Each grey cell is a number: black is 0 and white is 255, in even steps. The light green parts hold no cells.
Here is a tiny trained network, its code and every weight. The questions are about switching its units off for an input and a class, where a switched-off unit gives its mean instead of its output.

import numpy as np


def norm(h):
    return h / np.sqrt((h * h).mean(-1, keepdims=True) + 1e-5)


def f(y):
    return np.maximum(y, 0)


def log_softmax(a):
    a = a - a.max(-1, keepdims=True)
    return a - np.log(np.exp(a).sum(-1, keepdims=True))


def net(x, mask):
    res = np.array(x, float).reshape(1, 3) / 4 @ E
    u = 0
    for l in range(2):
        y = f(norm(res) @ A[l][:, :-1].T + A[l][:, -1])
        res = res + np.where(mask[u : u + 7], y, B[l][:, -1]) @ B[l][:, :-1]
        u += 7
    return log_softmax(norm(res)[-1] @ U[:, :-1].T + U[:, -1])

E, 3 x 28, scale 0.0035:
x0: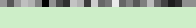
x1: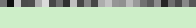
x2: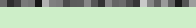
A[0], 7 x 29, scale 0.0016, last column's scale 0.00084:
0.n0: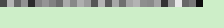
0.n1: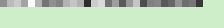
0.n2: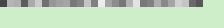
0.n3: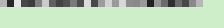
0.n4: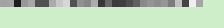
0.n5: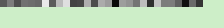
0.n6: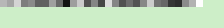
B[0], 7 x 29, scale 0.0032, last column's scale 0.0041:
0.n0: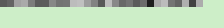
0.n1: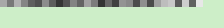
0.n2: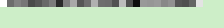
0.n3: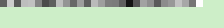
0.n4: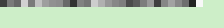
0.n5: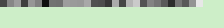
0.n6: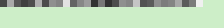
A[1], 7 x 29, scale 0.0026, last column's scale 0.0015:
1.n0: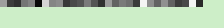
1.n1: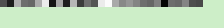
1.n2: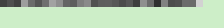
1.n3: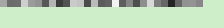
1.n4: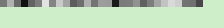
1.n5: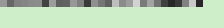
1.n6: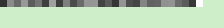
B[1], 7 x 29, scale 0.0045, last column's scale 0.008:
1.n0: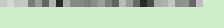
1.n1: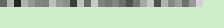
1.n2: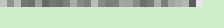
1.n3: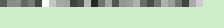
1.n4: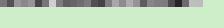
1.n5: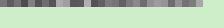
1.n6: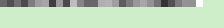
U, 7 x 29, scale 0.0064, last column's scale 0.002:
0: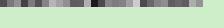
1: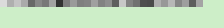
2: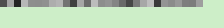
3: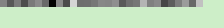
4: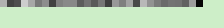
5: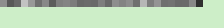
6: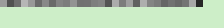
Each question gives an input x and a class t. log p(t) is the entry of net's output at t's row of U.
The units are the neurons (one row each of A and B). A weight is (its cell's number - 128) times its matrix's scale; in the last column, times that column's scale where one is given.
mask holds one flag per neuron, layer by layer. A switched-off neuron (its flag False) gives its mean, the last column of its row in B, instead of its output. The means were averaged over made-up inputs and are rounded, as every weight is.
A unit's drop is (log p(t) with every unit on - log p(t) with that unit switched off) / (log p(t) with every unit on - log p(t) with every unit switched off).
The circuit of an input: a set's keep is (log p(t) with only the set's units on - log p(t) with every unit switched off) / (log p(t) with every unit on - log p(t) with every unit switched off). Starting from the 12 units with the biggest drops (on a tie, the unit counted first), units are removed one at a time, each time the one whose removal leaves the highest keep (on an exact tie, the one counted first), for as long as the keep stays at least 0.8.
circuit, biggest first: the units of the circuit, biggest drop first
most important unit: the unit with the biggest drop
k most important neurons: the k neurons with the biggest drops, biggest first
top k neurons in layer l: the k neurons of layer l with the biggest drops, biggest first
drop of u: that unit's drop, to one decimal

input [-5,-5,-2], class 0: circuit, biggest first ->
1.n4
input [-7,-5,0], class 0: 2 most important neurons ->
1.n4, 1.n1
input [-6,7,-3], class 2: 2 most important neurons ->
1.n1, 0.n6
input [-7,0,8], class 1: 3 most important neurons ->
1.n0, 1.n2, 0.n6
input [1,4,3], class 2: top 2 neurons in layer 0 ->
0.n2, 0.n1
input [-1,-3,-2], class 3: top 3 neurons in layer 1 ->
1.n6, 1.n1, 1.n0
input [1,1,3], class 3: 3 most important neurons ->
0.n6, 1.n6, 0.n3
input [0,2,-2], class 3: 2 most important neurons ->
1.n0, 1.n2
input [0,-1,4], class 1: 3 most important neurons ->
1.n0, 1.n2, 0.n3
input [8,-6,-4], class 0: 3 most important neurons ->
1.n3, 1.n1, 0.n3
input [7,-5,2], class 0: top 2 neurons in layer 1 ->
1.n3, 1.n1
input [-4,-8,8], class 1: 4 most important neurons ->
1.n0, 1.n2, 1.n1, 0.n3
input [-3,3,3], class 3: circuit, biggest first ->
0.n5, 0.n3, 1.n3
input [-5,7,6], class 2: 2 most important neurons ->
1.n1, 0.n2
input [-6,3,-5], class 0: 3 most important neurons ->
1.n4, 1.n2, 1.n0
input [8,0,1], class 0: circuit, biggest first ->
1.n3
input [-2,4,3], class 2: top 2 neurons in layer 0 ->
0.n6, 0.n2
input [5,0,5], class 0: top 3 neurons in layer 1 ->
1.n3, 1.n5, 1.n6
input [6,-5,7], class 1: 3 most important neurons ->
1.n0, 1.n2, 0.n5
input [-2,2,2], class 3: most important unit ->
0.n5
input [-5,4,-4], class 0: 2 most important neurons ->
1.n4, 1.n2
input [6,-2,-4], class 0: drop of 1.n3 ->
0.2
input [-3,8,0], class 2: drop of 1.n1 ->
0.6
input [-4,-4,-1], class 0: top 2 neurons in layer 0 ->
0.n3, 0.n5
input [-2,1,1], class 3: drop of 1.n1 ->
0.1
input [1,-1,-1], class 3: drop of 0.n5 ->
0.0
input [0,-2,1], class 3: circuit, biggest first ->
1.n6
